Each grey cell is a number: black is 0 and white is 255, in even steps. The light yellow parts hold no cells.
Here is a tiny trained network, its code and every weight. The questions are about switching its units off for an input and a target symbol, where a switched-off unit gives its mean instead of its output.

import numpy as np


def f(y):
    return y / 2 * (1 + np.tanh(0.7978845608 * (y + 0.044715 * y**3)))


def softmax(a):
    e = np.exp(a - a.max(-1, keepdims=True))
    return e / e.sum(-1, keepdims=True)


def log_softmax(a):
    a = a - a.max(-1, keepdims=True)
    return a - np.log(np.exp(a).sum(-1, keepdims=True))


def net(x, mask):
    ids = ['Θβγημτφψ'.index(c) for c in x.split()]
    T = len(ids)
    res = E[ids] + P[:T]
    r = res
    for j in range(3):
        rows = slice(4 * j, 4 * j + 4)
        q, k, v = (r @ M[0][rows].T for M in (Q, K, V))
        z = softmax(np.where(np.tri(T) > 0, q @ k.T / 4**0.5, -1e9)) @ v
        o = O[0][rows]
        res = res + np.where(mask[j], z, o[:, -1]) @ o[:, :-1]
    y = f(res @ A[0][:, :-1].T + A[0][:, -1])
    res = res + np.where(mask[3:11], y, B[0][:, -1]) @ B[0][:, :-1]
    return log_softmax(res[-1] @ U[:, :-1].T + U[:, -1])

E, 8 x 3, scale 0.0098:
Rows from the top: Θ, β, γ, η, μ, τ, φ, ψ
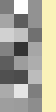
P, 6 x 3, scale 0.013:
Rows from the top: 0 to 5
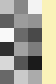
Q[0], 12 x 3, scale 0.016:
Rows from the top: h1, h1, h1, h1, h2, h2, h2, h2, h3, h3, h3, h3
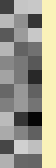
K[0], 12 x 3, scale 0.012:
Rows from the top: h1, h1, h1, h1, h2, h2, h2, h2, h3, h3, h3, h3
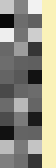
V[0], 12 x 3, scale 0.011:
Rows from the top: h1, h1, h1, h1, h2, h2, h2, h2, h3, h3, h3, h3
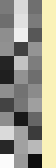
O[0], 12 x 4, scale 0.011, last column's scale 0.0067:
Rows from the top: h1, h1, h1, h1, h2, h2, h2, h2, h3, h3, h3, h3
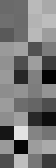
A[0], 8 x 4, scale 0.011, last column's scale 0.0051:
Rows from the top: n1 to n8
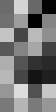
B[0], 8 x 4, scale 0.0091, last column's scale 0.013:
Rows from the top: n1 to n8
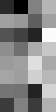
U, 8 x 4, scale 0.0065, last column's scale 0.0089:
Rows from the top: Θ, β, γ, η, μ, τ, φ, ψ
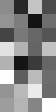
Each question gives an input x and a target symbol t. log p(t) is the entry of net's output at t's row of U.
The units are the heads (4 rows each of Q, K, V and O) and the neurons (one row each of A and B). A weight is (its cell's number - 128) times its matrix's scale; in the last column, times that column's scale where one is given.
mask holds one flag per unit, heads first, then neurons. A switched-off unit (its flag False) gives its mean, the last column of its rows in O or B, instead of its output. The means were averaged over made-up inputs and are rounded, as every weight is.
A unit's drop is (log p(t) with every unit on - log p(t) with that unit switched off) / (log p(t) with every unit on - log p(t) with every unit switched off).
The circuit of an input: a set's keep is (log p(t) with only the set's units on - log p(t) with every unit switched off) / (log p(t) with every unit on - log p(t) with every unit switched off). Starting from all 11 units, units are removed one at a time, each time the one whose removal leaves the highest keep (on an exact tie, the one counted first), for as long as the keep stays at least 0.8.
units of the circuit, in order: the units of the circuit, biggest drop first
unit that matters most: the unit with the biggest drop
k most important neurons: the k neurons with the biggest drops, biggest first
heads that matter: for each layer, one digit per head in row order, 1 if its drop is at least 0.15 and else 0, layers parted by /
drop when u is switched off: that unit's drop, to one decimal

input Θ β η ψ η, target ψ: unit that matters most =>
h1
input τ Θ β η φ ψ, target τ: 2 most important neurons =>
(n6, n5)
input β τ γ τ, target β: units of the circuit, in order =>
(h1, h3, n7)
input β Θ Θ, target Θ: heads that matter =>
100
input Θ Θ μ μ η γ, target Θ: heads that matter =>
111
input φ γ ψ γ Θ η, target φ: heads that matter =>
001
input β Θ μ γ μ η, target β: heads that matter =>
101
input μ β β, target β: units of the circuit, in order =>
(h2, h3, n7, h1)
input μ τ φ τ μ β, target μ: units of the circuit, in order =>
(h3, n3)
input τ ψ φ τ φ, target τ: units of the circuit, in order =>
(h3, n6)
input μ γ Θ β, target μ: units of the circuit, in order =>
(h3, h2, n3)
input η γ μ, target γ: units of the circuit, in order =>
(h3, n1)
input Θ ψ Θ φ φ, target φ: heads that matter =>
101
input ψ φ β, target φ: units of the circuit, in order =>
(h1, h2, h3, n3)
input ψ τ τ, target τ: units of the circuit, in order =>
(h3, h1, n6, n5)
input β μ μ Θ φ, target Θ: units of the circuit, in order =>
(h1)
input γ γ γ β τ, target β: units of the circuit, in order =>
(h3, n7, h1)
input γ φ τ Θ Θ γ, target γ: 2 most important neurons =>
(n1, n8)
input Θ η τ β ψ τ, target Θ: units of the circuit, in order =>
(h3, h1)
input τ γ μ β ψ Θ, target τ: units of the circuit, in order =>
(h3, h1, h2, n6)
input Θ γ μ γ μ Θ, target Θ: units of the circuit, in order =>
(h2, h3, h1)
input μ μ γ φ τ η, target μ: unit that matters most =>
h3
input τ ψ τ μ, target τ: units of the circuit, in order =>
(h3, h1, n6, n5)
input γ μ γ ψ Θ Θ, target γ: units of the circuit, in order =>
(h3, n1)
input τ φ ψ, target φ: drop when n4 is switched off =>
0.0
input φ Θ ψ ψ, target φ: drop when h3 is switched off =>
0.6
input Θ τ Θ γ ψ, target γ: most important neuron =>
(n1)
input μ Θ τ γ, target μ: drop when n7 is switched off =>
-0.1
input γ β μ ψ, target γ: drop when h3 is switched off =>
2.1
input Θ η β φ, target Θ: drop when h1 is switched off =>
0.3
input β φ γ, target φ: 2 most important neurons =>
(n3, n7)
